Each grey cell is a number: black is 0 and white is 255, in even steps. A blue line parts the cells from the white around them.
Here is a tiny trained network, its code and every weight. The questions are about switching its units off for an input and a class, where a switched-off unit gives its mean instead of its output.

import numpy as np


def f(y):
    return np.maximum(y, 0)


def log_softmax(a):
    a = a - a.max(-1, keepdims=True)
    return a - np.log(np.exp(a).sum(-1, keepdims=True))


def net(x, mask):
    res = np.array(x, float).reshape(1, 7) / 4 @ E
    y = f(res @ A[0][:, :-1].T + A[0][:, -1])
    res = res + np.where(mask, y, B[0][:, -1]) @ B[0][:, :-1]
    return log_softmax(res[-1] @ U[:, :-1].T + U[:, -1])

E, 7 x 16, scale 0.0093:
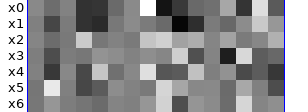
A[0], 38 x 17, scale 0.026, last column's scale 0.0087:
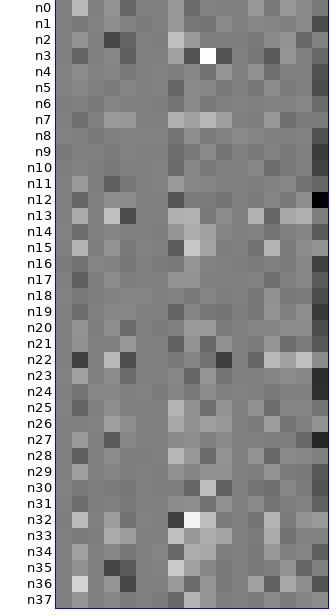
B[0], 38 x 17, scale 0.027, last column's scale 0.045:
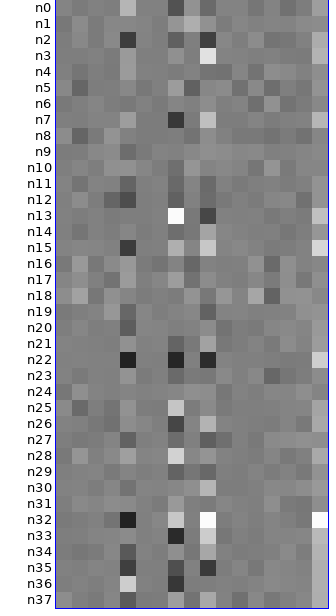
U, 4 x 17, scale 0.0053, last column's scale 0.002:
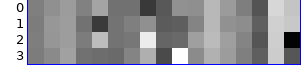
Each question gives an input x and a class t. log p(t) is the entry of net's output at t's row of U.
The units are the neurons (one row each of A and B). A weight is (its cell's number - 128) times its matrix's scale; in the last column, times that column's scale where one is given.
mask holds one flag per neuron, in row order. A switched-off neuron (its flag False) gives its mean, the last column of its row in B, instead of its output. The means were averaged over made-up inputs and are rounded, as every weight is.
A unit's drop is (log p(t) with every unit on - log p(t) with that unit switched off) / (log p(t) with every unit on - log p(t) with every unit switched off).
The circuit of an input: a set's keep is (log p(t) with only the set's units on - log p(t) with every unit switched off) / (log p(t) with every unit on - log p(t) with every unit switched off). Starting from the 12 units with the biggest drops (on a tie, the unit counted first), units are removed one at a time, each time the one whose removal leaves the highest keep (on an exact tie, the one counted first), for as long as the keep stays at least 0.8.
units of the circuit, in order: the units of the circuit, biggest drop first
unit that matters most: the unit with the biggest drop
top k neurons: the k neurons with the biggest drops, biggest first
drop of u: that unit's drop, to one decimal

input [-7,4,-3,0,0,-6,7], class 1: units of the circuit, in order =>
(n22)
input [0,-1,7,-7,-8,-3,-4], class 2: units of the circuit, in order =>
(n13; n33)
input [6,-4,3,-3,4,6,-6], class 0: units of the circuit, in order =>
(n32; n36)
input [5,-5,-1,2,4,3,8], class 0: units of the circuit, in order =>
(n32; n15)
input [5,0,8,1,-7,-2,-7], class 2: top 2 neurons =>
(n13; n32)
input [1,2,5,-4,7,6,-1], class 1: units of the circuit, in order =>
(n35; n2)
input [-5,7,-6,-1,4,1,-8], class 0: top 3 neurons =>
(n32; n15; n13)
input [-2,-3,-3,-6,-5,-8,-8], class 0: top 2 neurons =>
(n32; n15)
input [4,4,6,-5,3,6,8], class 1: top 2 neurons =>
(n35; n2)
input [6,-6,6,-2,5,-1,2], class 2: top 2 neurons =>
(n32; n13)
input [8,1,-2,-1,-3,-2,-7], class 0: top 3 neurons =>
(n32; n36; n15)
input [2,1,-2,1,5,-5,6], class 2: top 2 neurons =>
(n32; n22)
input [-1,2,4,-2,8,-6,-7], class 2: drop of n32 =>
0.3
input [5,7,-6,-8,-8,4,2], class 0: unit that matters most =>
n36
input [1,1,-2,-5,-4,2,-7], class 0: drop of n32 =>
0.3
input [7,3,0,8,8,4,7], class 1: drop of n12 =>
0.0
